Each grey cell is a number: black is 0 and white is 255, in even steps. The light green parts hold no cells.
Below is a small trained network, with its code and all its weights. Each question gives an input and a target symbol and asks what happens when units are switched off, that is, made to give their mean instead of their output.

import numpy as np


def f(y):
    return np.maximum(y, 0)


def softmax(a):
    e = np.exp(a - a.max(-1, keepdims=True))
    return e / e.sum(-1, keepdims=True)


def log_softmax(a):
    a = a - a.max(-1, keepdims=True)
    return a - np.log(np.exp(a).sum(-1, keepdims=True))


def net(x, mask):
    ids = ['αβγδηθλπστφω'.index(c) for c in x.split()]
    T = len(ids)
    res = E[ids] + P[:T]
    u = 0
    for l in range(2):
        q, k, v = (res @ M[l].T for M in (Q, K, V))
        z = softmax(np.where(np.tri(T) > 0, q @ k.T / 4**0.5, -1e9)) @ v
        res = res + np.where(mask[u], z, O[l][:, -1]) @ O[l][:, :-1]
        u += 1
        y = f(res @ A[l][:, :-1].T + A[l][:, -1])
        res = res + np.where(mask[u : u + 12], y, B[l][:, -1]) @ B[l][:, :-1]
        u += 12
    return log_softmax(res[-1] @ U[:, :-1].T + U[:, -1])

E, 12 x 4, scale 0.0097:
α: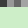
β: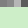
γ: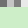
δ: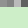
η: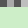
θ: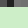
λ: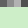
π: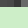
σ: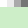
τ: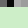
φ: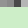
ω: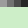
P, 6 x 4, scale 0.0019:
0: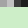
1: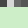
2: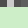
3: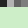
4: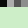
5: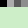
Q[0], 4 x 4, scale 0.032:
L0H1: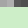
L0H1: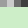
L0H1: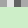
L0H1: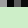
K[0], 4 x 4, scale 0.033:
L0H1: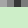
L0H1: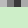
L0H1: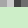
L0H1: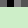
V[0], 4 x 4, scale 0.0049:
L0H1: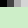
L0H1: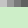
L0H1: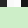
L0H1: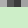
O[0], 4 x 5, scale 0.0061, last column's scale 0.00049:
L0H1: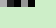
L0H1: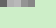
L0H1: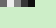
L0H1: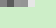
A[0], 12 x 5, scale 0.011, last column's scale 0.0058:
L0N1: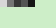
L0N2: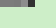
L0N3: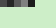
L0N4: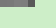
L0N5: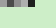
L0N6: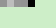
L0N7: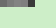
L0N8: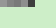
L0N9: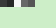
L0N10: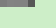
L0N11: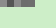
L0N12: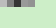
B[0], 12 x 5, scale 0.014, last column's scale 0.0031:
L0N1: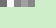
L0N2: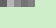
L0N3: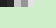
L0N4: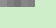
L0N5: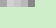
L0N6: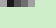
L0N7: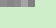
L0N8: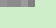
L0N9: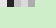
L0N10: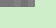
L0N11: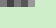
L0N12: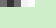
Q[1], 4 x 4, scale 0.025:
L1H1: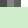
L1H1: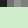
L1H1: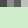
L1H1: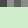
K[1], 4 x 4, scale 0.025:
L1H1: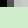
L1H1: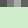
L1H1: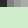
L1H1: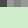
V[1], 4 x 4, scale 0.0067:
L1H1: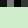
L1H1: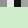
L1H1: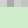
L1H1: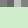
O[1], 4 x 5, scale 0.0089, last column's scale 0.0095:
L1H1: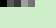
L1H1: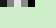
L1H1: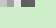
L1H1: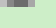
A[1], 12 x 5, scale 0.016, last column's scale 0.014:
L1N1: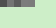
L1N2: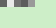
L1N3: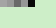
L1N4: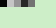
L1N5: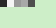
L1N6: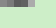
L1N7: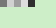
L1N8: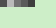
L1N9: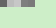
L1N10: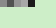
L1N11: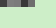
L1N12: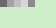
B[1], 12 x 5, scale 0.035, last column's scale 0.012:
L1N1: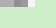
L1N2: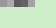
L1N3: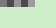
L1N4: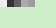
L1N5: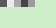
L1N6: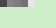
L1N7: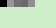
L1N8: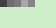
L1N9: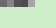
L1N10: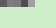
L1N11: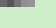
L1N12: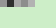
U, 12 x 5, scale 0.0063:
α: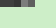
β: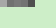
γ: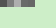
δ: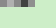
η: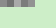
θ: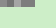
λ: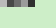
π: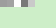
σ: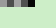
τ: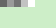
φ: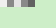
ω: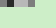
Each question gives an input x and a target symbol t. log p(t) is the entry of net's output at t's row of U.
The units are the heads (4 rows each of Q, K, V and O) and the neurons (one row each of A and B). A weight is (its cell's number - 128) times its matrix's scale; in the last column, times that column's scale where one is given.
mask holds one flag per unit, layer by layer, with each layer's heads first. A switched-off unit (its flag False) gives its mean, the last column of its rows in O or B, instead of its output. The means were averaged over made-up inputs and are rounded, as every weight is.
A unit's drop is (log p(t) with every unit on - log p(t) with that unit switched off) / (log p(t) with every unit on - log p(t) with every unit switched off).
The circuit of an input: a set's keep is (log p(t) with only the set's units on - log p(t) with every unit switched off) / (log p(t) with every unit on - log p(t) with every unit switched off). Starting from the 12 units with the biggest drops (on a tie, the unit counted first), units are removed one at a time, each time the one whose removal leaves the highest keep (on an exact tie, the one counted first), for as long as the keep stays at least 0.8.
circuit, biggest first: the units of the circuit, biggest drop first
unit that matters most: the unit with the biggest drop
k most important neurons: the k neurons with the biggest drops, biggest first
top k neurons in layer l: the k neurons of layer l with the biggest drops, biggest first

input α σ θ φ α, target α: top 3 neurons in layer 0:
(L0N3; L0N9; L0N11)
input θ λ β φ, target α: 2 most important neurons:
(L0N3; L1N1)
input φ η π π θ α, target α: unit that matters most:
L0N3
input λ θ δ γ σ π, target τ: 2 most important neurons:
(L1N1; L0N3)
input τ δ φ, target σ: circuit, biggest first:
(L1H1; L1N3; L0N9; L1N1)
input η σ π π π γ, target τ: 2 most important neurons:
(L0N3; L0N6)
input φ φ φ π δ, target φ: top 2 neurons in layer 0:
(L0N12; L0N9)
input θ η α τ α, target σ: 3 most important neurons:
(L0N3; L1N3; L0N9)
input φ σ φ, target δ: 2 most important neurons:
(L1N5; L1N9)
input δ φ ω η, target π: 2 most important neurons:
(L1N5; L0N9)
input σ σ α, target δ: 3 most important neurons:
(L1N5; L1N9; L1N2)
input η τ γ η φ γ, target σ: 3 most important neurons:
(L0N3; L1N3; L0N9)
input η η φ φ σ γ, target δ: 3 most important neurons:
(L1N5; L0N12; L1N9)
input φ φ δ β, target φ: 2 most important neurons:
(L0N9; L1N6)
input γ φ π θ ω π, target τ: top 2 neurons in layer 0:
(L0N12; L0N9)
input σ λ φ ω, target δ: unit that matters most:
L0H1
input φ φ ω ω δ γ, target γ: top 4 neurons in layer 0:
(L0N3; L0N9; L0N6; L0N11)
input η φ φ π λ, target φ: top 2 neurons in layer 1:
(L1N6; L1N7)
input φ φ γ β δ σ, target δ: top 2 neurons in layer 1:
(L1N9; L1N2)
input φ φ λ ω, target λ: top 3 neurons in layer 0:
(L0N12; L0N9; L0N3)
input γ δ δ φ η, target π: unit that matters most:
L1N5
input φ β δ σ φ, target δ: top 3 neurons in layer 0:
(L0N12; L0N3; L0N9)
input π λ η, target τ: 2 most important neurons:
(L0N3; L1N1)
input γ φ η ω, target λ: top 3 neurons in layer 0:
(L0N9; L0N12; L0N3)
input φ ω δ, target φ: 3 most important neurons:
(L0N9; L1N6; L1N7)
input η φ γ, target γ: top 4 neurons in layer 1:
(L1N7; L1N5; L1N1; L1N12)
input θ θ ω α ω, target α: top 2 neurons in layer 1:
(L1N1; L1N6)
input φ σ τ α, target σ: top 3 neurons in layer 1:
(L1N3; L1N1; L1N5)
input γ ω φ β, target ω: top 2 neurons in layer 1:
(L1N1; L1N5)
